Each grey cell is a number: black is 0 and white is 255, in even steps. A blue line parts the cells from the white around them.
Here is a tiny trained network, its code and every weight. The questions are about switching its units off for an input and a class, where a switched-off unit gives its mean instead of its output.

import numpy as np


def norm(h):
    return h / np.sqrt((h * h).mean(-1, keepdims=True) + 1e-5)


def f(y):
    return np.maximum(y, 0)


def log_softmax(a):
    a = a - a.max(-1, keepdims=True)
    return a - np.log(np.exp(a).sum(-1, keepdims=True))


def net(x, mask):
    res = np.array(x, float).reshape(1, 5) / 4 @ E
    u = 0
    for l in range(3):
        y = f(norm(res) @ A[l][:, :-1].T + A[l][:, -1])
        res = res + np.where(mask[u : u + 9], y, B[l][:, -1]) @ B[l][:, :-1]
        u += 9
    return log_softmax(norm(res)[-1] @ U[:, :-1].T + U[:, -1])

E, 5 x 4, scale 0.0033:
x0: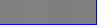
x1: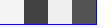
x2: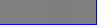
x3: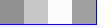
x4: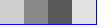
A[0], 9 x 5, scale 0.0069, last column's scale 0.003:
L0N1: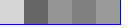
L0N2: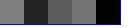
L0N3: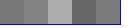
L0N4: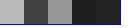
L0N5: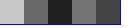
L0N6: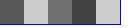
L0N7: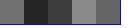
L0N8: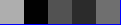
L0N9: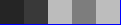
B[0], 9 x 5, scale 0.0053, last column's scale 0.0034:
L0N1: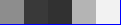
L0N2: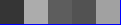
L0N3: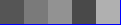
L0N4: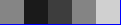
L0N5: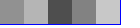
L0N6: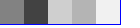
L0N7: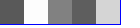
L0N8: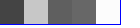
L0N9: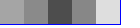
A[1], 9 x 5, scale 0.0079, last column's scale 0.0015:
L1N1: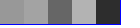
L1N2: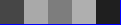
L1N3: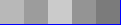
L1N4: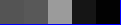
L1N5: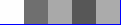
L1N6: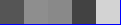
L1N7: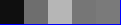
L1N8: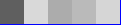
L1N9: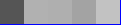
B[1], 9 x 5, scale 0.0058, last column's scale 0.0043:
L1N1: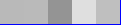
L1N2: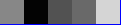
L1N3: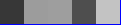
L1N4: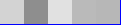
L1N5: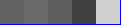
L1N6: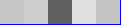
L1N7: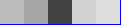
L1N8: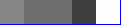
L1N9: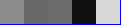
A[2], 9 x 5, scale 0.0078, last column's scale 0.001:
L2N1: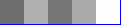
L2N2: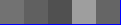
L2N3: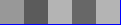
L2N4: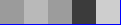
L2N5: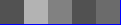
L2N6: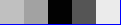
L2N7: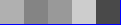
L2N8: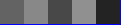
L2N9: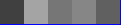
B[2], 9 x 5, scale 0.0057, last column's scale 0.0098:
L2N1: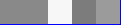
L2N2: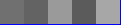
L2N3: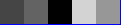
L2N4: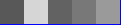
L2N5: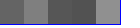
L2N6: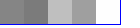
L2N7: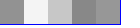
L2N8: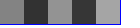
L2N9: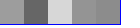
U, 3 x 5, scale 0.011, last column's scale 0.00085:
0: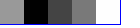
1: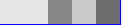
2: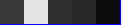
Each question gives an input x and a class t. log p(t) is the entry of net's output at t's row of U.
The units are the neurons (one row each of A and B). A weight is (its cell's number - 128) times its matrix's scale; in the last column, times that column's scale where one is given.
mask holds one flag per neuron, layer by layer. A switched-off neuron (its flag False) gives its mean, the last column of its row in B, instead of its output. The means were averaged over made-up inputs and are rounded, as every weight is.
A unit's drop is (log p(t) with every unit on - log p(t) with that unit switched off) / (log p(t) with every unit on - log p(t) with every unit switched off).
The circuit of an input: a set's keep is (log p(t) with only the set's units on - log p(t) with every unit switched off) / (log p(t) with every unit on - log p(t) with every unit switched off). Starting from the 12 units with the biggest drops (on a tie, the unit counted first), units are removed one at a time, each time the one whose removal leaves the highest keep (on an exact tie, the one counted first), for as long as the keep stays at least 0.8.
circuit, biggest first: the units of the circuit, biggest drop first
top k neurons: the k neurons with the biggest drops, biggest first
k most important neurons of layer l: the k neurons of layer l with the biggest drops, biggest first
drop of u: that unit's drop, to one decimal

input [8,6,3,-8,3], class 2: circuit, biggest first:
[L0N8]
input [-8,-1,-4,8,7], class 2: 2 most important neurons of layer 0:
[L0N4, L0N9]
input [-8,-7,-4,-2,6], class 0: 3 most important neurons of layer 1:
[L1N2, L1N6, L1N7]
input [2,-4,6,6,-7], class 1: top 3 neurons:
[L1N7, L1N6, L0N7]
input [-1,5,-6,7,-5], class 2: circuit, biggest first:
[L2N4, L2N6, L2N3]
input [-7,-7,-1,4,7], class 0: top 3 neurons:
[L1N2, L1N8, L1N6]
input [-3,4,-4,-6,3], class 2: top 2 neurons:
[L0N8, L0N7]
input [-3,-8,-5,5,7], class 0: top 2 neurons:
[L1N2, L1N8]
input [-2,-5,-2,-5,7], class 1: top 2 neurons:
[L1N1, L0N5]
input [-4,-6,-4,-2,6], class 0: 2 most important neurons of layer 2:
[L2N8, L2N7]
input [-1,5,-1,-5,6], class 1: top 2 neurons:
[L0N5, L1N2]
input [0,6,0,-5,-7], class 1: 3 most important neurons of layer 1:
[L1N4, L1N6, L1N2]
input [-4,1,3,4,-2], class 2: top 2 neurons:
[L0N8, L1N3]
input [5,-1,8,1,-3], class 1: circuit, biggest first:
[L1N7]
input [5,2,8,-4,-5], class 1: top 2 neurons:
[L1N6, L1N4]
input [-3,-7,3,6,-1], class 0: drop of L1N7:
0.1
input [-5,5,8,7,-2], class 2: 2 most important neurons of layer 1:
[L1N3, L1N2]
